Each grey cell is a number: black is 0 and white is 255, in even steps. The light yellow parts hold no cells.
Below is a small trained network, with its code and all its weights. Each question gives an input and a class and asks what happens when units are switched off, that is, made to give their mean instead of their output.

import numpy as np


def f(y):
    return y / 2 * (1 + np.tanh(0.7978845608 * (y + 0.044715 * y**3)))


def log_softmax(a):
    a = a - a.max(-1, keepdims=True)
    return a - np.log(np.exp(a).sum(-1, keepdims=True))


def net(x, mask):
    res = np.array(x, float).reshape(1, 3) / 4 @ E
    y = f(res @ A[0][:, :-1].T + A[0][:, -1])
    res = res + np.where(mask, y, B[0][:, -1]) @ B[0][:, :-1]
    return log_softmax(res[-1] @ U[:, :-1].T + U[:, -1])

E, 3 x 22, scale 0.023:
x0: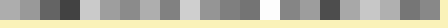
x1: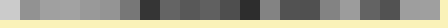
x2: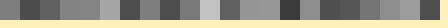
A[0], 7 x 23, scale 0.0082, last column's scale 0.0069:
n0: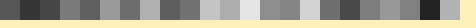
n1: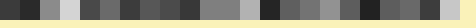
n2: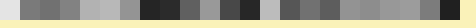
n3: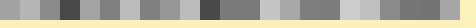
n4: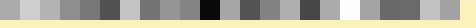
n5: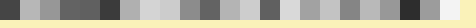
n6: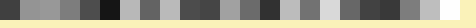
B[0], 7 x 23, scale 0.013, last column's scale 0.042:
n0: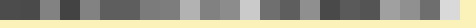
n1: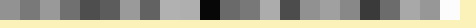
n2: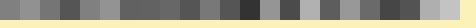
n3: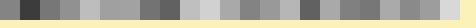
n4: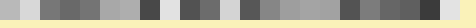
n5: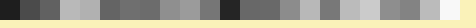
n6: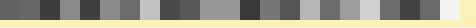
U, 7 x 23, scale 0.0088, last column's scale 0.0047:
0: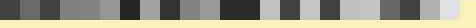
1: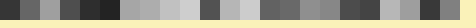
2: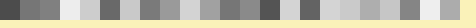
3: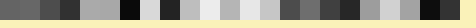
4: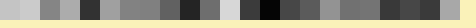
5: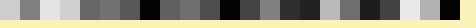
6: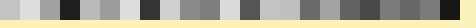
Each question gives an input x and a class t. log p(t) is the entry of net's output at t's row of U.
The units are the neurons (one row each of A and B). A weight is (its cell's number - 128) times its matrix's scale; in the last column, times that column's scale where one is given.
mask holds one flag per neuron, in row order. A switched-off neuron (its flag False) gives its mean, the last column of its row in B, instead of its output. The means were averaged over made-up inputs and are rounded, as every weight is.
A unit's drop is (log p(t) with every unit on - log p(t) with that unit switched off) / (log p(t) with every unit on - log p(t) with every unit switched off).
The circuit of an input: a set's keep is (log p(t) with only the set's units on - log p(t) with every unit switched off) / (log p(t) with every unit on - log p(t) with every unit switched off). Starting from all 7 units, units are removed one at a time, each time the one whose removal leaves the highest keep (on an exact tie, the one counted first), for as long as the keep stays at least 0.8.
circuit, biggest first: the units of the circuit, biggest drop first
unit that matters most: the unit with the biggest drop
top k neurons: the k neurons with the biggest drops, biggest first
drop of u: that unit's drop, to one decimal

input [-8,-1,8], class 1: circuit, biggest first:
(n0)
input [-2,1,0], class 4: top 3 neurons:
(n5; n0; n2)
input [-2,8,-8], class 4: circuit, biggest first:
(n6; n4)
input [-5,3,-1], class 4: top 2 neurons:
(n5; n6)
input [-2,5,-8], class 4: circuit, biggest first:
(n4; n6)
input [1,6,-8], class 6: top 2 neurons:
(n4; n3)
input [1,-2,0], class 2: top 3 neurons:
(n6; n2; n1)
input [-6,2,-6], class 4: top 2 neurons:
(n4; n6)
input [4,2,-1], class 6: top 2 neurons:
(n5; n6)
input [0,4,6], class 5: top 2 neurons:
(n6; n5)
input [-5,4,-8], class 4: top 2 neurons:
(n4; n6)
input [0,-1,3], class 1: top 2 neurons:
(n6; n3)
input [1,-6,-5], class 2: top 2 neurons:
(n2; n3)
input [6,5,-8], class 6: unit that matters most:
n4
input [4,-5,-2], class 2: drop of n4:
0.0
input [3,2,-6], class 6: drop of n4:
1.7
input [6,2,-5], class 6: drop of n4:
0.8
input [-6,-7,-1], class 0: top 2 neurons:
(n6; n5)
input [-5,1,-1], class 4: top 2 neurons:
(n5; n6)
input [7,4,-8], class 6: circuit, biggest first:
(n4)
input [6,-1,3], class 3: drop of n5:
0.2
